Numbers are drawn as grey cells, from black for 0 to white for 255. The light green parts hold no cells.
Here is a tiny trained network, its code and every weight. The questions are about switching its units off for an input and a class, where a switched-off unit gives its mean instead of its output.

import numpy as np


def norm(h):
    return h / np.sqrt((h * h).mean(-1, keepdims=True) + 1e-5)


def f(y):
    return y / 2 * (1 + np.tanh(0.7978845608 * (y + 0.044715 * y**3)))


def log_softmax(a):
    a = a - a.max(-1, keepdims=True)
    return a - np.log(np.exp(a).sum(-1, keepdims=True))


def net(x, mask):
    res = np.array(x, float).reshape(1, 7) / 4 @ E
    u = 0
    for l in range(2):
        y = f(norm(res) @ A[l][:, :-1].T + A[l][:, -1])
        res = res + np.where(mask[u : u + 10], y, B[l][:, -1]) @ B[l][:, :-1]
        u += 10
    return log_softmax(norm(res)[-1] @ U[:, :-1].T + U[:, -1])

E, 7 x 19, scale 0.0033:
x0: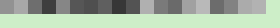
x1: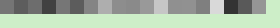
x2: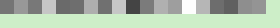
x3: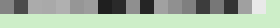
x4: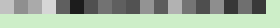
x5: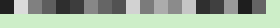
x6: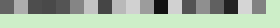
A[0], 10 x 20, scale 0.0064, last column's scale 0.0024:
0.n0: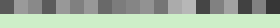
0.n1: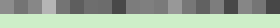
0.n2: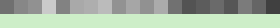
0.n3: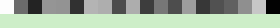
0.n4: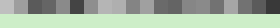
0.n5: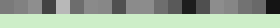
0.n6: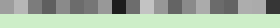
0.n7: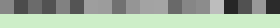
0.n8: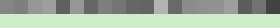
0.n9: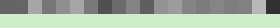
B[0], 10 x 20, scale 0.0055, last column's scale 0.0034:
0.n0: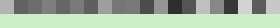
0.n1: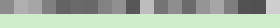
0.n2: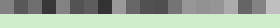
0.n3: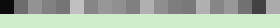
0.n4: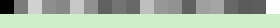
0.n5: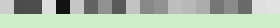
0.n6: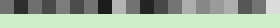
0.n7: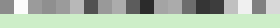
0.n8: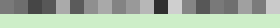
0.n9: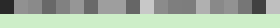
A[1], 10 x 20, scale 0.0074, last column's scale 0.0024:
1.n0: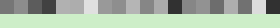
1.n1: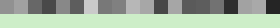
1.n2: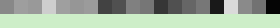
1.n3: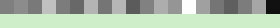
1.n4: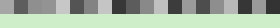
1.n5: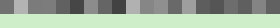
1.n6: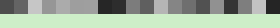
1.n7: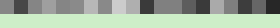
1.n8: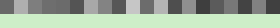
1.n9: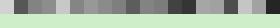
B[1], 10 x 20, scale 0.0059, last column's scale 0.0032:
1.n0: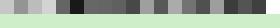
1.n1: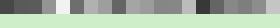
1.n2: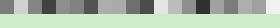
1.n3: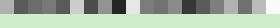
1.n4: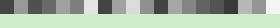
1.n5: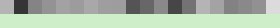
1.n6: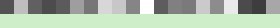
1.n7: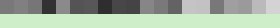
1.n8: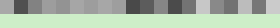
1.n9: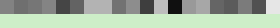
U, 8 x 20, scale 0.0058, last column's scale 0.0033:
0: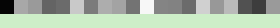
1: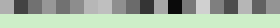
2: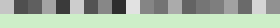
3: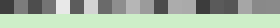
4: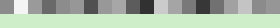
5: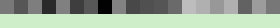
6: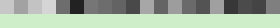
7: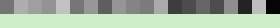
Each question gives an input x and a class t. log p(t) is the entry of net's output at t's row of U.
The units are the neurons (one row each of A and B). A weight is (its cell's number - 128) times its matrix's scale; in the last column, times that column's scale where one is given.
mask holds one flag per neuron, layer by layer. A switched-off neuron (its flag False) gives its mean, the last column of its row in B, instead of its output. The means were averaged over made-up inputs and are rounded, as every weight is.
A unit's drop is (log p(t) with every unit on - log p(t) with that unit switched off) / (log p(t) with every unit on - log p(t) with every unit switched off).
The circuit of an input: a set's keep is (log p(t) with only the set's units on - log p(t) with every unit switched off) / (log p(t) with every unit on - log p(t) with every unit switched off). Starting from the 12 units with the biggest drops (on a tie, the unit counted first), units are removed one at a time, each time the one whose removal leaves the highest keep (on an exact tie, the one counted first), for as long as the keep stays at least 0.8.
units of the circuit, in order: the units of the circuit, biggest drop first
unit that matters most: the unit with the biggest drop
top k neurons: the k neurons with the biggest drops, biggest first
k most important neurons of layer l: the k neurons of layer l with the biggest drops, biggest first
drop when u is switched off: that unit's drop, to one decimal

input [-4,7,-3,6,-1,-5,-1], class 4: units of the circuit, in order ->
0.n7
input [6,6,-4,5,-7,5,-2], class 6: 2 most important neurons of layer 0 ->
0.n4; 0.n2
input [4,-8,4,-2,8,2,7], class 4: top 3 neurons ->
1.n2; 0.n8; 1.n0
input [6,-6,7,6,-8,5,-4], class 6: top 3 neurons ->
1.n0; 0.n4; 0.n5
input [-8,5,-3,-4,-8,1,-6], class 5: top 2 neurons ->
1.n7; 0.n2
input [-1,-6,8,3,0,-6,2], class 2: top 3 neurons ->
1.n3; 0.n0; 0.n7
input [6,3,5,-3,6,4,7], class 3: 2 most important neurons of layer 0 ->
0.n5; 0.n2
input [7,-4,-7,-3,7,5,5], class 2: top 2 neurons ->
0.n5; 1.n0
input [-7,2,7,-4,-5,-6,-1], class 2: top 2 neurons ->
1.n3; 0.n0
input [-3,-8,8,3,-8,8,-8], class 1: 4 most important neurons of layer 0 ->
0.n0; 0.n7; 0.n5; 0.n4
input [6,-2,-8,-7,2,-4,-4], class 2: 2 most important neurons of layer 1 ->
1.n6; 1.n7
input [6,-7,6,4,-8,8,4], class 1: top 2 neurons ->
1.n5; 1.n8
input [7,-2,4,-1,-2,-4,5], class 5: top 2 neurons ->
0.n6; 0.n5
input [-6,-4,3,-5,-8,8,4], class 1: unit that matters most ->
1.n8
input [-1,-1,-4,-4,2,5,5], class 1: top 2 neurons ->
0.n8; 1.n5
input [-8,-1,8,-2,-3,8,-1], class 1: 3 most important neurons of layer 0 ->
0.n0; 0.n5; 0.n6
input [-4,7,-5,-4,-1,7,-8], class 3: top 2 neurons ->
1.n4; 0.n8
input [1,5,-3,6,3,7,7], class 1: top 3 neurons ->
0.n4; 1.n5; 1.n8
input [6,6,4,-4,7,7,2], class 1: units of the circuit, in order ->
1.n5; 1.n8
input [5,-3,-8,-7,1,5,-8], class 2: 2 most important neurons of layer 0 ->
0.n5; 0.n9
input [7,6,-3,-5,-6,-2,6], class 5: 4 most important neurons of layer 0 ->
0.n6; 0.n8; 0.n4; 0.n7
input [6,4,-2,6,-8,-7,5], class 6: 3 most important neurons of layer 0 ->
0.n0; 0.n4; 0.n9
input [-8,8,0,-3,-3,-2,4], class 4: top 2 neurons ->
0.n7; 0.n6
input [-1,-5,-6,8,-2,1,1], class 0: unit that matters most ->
1.n6
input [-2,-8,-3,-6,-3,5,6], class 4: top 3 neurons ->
1.n2; 0.n8; 0.n9
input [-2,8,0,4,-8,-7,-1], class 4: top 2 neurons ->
0.n7; 0.n0
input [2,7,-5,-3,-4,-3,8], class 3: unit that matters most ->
1.n1
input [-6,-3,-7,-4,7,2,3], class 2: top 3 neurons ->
0.n5; 1.n0; 0.n6
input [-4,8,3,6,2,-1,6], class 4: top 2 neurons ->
0.n7; 0.n4
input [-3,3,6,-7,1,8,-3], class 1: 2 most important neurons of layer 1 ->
1.n8; 1.n5
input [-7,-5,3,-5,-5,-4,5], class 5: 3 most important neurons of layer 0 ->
0.n7; 0.n9; 0.n2
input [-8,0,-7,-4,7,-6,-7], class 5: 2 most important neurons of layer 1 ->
1.n7; 1.n3
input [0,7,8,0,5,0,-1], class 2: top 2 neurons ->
1.n3; 1.n2
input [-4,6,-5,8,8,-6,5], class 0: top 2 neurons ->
1.n6; 0.n3
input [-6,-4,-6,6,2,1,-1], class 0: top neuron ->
0.n3
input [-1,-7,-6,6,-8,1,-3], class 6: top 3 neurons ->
1.n0; 0.n4; 0.n7
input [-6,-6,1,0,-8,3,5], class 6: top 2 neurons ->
1.n0; 0.n7
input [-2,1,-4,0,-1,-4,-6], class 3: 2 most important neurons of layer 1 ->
1.n4; 1.n3
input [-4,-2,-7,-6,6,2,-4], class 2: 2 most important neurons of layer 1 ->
1.n0; 1.n6
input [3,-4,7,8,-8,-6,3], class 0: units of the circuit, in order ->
1.n6
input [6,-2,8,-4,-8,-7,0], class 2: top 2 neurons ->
1.n3; 0.n0
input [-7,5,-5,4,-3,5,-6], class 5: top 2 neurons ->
1.n7; 0.n2
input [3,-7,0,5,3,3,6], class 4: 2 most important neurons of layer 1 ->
1.n2; 1.n4
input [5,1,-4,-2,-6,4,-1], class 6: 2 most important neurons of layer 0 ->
0.n2; 0.n1
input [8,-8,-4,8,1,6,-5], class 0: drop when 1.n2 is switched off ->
-0.1
